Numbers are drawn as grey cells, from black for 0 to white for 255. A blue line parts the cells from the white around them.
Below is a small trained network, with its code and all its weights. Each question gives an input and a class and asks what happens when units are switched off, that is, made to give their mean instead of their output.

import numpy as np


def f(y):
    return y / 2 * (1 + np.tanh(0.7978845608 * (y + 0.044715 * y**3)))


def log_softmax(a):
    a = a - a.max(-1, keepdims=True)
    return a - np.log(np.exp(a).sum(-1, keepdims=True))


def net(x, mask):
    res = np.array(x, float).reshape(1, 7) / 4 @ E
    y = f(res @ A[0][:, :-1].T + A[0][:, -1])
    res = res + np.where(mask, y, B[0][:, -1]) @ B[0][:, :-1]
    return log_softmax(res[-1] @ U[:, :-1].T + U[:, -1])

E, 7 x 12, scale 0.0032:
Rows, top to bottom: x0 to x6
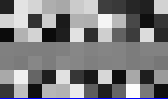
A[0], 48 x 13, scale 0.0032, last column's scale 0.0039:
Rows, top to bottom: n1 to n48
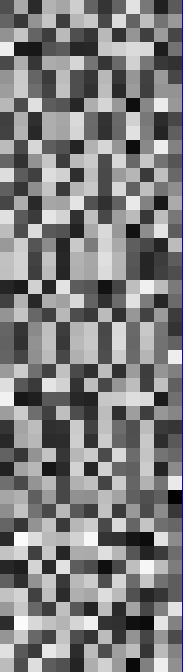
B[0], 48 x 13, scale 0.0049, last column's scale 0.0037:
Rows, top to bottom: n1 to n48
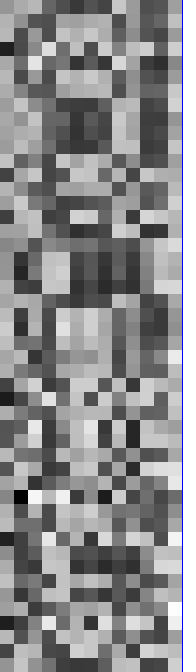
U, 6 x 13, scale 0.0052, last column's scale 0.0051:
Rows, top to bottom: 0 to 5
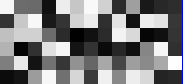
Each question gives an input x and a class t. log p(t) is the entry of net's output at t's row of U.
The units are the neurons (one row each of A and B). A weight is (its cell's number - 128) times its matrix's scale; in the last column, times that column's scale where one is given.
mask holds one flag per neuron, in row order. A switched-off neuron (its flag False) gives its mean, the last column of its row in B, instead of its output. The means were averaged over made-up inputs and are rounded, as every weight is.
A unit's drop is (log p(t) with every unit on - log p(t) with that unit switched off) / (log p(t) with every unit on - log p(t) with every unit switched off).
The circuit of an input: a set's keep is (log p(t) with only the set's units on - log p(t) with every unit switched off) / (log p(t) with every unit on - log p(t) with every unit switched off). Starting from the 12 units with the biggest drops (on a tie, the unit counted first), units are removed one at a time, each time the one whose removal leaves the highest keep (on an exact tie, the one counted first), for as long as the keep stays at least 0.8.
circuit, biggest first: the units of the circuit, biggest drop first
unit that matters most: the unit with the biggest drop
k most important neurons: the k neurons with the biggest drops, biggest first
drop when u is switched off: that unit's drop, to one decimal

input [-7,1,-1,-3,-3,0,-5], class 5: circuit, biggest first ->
[n29 n4]
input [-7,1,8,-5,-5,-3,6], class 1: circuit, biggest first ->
[n34 n32]
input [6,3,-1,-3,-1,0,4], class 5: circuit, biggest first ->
[n45 n39]
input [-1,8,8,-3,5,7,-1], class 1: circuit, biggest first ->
[n34 n32]
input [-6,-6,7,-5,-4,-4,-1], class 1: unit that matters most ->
n34
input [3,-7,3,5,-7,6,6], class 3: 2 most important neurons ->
[n41 n21]
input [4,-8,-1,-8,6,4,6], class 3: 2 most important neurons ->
[n41 n21]
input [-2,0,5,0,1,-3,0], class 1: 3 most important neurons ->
[n34 n32 n31]
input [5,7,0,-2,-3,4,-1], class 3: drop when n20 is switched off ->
0.1
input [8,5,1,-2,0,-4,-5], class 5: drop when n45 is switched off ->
0.4
